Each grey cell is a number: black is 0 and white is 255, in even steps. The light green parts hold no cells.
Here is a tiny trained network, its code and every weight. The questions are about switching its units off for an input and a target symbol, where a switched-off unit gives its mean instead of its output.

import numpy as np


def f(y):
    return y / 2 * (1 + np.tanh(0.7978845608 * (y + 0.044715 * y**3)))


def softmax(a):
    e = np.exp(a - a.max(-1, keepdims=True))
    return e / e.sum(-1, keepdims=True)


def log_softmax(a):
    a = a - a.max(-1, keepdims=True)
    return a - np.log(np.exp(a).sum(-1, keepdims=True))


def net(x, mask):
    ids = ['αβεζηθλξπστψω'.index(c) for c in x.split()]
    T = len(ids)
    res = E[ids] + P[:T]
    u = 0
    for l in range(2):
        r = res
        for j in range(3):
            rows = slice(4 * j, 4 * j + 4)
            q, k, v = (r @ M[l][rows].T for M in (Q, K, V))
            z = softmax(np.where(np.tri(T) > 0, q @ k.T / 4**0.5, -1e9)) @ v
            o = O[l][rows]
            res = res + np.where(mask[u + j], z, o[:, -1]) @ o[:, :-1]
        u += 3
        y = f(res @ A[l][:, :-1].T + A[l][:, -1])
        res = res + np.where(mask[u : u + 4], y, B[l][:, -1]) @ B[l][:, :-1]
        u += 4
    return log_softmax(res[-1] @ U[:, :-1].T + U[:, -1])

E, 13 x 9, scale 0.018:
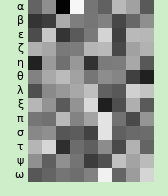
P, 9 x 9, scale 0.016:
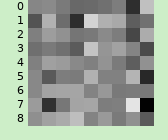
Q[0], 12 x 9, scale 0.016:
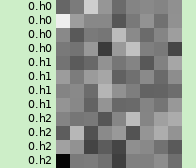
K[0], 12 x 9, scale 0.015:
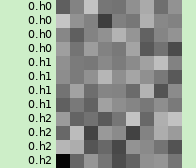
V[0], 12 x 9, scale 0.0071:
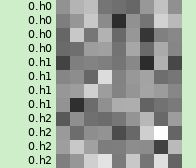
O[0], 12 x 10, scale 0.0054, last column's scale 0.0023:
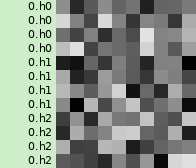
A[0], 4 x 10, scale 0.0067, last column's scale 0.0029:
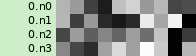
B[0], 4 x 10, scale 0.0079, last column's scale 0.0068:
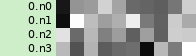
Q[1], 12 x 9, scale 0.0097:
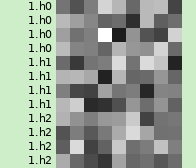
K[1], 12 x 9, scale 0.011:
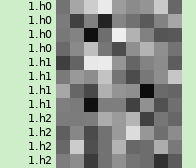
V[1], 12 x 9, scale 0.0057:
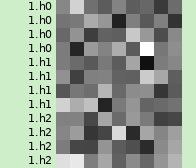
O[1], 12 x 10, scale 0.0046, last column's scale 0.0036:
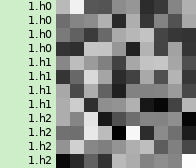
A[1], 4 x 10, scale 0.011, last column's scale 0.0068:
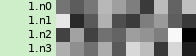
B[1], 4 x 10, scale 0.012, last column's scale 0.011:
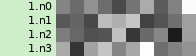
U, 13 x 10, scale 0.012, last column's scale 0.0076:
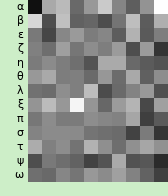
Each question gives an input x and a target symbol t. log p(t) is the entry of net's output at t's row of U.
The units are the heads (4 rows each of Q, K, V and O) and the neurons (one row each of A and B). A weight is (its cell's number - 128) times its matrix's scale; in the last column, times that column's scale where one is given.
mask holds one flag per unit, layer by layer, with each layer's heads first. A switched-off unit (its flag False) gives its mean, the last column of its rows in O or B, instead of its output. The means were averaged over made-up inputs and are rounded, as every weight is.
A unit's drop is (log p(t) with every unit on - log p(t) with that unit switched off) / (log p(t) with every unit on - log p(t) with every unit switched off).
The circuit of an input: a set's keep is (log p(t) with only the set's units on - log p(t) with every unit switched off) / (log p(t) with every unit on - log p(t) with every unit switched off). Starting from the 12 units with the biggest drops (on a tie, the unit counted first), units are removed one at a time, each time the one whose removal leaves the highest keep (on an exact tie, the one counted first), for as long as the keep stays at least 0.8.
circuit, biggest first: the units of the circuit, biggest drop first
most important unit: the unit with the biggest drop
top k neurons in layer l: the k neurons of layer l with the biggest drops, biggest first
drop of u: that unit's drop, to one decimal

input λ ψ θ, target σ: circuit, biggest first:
0.h2, 0.h1, 1.n1
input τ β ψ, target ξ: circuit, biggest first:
0.h0, 0.h2, 0.n1
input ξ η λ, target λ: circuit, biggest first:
1.n2, 0.n3
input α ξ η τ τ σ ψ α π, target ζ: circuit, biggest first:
0.h2, 1.n3
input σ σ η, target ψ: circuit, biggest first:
0.n3, 1.n2
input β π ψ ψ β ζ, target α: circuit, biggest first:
0.n0, 0.h2
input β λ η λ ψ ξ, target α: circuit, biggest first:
0.h2, 0.h0
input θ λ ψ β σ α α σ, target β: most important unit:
0.n0
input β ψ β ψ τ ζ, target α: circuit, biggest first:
0.h2, 0.n0
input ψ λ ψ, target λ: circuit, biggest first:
1.n2, 0.n1
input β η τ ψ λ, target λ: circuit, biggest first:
0.h2, 1.n2
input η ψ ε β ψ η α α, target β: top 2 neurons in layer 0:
0.n3, 0.n0
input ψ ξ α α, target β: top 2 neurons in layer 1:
1.n0, 1.n1
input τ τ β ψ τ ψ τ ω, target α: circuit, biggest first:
0.h2
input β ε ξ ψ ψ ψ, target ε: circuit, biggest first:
1.n1, 0.n3
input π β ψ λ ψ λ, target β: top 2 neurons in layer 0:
0.n1, 0.n3
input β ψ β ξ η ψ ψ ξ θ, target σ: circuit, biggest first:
0.h2, 0.h1
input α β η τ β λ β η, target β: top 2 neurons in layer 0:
0.n3, 0.n2
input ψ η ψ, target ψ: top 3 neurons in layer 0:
0.n2, 0.n3, 0.n1
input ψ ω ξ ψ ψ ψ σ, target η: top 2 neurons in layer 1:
1.n3, 1.n2
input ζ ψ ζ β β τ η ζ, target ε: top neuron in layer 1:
1.n1
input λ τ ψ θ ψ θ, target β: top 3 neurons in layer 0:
0.n1, 0.n3, 0.n2
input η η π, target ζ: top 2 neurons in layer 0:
0.n3, 0.n0
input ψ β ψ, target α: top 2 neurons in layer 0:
0.n1, 0.n2
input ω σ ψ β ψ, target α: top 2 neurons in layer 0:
0.n1, 0.n2
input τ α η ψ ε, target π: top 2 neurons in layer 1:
1.n2, 1.n0
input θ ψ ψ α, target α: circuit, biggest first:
0.h0
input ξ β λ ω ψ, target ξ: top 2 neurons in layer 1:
1.n3, 1.n0
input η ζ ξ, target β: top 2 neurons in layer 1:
1.n0, 1.n1
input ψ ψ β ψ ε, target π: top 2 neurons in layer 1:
1.n2, 1.n0
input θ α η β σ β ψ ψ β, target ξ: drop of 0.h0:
0.4
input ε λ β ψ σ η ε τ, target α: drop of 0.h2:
0.6
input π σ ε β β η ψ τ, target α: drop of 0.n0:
0.5
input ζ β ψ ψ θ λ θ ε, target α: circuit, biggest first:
0.h2
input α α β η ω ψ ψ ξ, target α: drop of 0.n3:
0.0
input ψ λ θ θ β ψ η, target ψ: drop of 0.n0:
0.1
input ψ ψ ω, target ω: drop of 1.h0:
0.1
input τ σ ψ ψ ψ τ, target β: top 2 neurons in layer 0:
0.n0, 0.n3
